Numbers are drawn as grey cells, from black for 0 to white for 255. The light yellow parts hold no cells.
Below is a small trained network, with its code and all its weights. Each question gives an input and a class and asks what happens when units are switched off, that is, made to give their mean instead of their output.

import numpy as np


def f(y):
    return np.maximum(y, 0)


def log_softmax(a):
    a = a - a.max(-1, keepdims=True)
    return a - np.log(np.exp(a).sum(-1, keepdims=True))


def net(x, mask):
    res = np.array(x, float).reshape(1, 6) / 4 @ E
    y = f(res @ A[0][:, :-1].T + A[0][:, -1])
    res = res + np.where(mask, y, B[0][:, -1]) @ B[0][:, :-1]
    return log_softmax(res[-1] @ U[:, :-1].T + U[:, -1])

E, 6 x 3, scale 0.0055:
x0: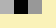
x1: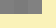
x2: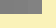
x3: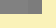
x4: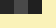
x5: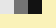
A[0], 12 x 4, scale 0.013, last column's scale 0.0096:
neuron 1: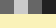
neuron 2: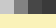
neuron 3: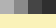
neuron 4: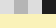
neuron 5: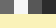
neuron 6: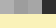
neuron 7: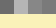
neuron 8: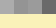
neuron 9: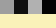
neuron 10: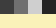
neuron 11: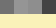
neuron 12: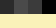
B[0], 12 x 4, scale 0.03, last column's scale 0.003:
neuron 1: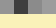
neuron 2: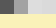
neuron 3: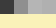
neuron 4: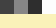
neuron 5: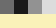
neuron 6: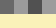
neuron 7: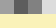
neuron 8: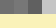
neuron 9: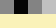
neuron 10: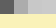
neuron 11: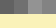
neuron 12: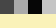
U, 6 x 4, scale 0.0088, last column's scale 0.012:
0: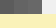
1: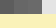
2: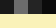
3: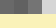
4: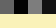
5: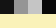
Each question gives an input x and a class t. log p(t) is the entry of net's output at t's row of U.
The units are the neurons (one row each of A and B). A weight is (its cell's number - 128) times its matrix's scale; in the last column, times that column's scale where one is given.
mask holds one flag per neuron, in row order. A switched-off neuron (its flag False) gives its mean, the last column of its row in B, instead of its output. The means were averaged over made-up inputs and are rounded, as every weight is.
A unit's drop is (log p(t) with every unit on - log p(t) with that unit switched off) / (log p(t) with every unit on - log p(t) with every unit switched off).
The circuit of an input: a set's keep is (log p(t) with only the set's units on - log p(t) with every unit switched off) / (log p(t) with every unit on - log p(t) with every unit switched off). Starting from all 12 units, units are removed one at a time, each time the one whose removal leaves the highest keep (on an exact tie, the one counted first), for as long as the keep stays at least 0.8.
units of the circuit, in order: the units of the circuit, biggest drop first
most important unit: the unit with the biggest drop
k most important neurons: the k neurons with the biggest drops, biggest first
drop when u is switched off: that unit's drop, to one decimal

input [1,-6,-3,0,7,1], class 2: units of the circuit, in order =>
neuron 12
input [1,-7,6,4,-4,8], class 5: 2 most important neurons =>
neuron 2; neuron 3
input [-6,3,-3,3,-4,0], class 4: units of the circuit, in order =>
neuron 5; neuron 7
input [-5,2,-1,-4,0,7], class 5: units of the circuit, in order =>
neuron 2; neuron 3
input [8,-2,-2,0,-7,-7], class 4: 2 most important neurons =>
neuron 9; neuron 12
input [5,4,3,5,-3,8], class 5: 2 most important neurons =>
neuron 2; neuron 3
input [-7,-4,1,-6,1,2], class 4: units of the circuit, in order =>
neuron 5; neuron 1
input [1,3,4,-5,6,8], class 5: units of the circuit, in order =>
neuron 2; neuron 3
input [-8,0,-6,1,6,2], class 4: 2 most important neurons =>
neuron 5; neuron 1
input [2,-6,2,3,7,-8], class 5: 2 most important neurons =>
neuron 10; neuron 4
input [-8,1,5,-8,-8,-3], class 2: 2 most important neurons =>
neuron 4; neuron 6
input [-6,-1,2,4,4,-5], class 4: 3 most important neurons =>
neuron 5; neuron 7; neuron 1
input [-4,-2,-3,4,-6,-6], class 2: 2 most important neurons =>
neuron 4; neuron 2
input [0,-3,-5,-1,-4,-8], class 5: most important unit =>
neuron 10
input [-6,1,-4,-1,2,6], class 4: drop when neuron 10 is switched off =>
0.1
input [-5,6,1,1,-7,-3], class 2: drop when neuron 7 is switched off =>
-0.1
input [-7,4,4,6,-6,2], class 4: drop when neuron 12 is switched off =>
0.1
